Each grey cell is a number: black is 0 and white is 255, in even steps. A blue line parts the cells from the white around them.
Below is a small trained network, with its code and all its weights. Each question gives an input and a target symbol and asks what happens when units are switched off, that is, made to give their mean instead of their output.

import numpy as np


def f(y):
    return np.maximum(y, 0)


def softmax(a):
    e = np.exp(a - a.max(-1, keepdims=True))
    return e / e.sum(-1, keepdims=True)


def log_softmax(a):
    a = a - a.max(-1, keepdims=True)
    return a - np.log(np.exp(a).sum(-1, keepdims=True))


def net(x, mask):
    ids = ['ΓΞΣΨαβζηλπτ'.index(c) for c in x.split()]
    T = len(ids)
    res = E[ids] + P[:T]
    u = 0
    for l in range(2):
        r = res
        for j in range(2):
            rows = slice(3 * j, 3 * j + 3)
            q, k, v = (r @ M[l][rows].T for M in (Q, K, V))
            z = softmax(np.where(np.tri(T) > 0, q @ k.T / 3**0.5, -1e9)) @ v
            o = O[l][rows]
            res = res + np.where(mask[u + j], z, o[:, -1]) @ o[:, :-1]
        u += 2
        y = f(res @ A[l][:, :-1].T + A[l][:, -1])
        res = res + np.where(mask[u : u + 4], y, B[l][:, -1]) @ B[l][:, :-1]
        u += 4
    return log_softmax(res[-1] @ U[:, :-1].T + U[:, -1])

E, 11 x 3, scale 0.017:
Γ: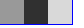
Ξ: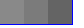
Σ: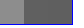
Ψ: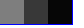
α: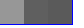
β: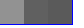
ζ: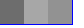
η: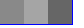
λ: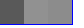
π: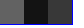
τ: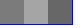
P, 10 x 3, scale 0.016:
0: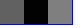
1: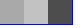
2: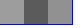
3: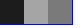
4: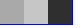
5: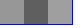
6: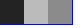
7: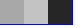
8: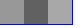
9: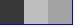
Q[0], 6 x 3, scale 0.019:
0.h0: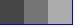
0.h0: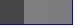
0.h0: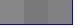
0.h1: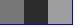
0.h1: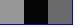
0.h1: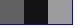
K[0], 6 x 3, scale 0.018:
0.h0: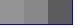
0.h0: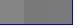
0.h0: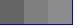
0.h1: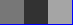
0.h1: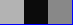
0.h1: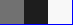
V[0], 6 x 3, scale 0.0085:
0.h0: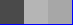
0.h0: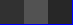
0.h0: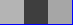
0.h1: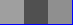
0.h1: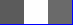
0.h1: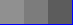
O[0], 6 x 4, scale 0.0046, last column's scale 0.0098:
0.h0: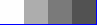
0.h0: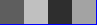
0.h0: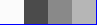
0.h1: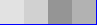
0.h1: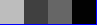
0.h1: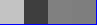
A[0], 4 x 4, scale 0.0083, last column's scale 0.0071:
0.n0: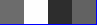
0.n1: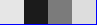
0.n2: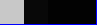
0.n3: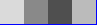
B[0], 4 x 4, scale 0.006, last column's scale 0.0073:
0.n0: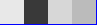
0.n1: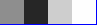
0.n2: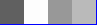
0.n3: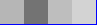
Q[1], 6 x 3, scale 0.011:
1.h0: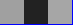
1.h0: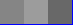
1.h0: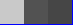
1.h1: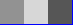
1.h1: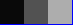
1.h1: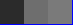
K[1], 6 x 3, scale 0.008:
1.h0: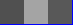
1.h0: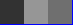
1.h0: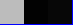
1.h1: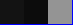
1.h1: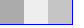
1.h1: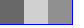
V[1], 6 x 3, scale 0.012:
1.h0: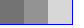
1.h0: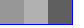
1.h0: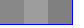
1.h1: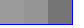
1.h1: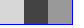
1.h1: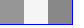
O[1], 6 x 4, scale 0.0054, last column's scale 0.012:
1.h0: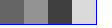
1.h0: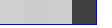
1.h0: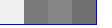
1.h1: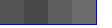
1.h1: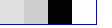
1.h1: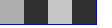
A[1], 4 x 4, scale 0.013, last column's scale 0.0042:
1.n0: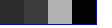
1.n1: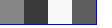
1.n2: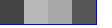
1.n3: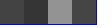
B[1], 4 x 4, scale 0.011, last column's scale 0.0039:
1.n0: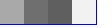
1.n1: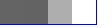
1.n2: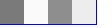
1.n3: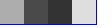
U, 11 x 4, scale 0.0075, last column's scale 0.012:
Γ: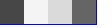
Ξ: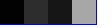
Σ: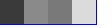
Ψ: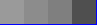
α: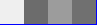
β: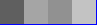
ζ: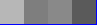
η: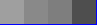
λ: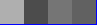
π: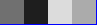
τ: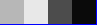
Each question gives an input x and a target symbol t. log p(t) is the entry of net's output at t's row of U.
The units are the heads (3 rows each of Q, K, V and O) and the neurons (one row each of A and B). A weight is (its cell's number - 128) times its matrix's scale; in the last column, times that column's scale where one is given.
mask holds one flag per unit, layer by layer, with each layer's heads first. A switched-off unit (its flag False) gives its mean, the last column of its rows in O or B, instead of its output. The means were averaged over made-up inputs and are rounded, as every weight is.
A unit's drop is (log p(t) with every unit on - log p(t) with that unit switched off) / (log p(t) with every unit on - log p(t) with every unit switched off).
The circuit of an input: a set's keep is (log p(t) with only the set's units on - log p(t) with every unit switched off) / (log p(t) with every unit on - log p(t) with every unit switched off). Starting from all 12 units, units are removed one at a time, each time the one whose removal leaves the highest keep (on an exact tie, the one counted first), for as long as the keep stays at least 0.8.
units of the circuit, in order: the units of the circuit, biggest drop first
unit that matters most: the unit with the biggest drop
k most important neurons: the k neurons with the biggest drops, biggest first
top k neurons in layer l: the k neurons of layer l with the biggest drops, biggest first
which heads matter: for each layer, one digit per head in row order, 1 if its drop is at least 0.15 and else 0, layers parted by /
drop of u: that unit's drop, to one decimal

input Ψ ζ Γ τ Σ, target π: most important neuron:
[0.n2]
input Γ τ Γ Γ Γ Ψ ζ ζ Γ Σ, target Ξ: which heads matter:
01 / 00
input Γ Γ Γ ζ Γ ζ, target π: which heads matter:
01 / 01
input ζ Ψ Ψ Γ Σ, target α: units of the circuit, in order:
[1.h0; 0.n0]
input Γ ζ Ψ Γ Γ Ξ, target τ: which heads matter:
11 / 01
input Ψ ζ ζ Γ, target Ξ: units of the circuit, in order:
[1.h1; 1.n3; 0.h0]
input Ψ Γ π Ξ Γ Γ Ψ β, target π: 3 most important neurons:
[0.n2; 0.n1; 0.n3]
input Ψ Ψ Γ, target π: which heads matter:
00 / 11
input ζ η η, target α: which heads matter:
01 / 11
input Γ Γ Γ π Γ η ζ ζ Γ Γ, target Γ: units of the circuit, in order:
[0.h1; 1.n2]
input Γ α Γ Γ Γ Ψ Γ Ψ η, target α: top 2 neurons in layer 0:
[0.n2; 0.n3]
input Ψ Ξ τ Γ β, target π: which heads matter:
10 / 01
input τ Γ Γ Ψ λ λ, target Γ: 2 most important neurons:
[1.n2; 0.n1]
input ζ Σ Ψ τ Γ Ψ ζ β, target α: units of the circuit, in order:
[0.n0; 1.h0]
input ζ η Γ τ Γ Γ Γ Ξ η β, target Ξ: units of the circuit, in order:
[0.h1; 1.n2]
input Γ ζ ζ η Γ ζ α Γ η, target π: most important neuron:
[0.n1]
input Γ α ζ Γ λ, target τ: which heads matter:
10 / 01
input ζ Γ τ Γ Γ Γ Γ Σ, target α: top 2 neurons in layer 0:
[0.n1; 0.n3]
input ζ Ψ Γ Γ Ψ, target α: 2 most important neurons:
[0.n1; 0.n3]
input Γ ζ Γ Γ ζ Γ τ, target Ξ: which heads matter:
01 / 10
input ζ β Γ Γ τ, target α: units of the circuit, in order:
[0.n0]
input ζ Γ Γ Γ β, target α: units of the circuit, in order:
[0.h1; 1.h0]
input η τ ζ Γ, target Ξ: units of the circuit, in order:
[1.h0; 0.h1; 1.n3]
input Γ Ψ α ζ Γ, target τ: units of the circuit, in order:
[1.h1; 0.h0]
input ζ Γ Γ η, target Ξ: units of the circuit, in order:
[0.h1; 1.h0]
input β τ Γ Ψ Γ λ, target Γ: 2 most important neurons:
[0.n1; 1.n2]
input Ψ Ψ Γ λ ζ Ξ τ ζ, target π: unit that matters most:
1.h1
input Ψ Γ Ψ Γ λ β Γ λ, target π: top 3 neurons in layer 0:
[0.n2; 0.n0; 0.n3]
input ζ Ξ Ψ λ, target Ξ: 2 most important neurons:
[0.n2; 1.n2]
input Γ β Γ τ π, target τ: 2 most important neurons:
[0.n1; 0.n2]
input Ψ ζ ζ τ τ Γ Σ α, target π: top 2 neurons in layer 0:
[0.n2; 0.n1]
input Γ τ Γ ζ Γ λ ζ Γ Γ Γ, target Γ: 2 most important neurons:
[1.n2; 0.n1]
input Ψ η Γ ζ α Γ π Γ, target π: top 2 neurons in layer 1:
[1.n1; 1.n2]
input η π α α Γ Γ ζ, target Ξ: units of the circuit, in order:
[0.h1]
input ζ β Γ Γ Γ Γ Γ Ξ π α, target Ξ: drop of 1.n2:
0.2
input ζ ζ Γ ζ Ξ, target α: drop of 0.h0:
0.2
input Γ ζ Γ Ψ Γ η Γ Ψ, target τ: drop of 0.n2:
0.6
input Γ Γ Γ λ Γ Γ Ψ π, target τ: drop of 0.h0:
0.4
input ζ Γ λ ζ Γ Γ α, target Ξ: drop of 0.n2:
0.1
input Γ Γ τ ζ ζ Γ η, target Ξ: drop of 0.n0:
-0.2
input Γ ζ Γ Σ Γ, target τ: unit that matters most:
0.h1
